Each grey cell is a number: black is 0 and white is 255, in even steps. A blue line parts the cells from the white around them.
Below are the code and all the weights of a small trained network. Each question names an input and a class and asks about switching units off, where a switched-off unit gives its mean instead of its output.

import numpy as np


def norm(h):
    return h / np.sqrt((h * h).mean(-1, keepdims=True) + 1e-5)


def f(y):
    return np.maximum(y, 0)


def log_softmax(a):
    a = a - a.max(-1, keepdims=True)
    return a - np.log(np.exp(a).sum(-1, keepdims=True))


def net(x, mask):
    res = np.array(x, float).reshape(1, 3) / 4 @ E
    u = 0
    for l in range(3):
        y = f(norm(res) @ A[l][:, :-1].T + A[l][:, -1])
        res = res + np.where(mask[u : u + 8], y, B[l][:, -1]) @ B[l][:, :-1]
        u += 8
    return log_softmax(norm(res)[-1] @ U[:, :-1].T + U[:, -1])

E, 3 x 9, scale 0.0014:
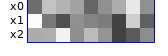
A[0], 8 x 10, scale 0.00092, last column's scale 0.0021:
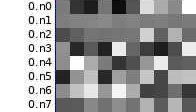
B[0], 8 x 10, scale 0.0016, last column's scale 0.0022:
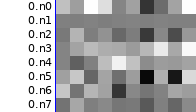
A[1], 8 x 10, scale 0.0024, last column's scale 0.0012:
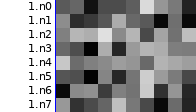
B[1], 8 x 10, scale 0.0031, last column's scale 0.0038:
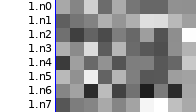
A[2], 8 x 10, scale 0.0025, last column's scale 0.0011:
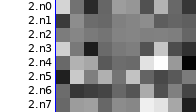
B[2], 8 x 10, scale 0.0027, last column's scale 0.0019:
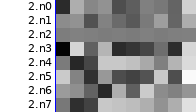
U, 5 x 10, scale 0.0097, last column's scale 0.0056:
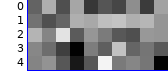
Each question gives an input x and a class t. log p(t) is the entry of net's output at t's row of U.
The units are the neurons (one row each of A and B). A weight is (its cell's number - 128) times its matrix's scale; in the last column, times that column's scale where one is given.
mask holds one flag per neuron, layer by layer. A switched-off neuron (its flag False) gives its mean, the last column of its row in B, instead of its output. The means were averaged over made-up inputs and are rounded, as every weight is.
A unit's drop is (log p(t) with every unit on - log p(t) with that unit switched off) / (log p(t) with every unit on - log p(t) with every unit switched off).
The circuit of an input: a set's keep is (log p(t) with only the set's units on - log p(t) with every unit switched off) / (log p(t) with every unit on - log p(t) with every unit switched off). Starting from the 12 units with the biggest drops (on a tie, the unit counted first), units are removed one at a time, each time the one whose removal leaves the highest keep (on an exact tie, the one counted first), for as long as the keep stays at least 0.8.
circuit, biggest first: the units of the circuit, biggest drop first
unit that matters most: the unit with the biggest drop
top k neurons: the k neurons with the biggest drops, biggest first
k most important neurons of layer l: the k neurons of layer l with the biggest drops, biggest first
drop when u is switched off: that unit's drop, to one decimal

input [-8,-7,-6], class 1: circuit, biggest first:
(1.n1)
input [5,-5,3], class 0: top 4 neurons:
(0.n3 1.n7 1.n1 2.n5)
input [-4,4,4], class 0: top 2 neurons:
(0.n3 1.n3)
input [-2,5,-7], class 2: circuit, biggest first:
(1.n3 1.n5)
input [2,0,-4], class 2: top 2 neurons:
(1.n3 0.n3)
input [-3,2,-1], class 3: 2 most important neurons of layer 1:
(1.n6 1.n2)
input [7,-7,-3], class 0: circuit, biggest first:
(1.n6 2.n5)
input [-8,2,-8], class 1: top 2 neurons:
(1.n1 1.n7)
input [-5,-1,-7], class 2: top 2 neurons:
(1.n5 1.n3)
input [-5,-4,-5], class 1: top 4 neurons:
(1.n1 1.n7 0.n0 1.n4)
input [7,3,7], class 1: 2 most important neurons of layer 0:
(0.n0 0.n5)
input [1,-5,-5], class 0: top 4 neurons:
(1.n6 0.n0 2.n5 0.n2)
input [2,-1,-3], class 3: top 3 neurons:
(1.n2 0.n0 1.n7)
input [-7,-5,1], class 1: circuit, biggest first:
(1.n7)
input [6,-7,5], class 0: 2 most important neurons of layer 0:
(0.n3 0.n0)
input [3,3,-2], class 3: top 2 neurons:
(1.n2 0.n3)
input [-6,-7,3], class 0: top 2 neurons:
(1.n6 2.n5)
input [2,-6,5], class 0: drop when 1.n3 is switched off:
0.1
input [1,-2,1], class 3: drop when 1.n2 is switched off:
0.7
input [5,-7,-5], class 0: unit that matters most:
1.n6
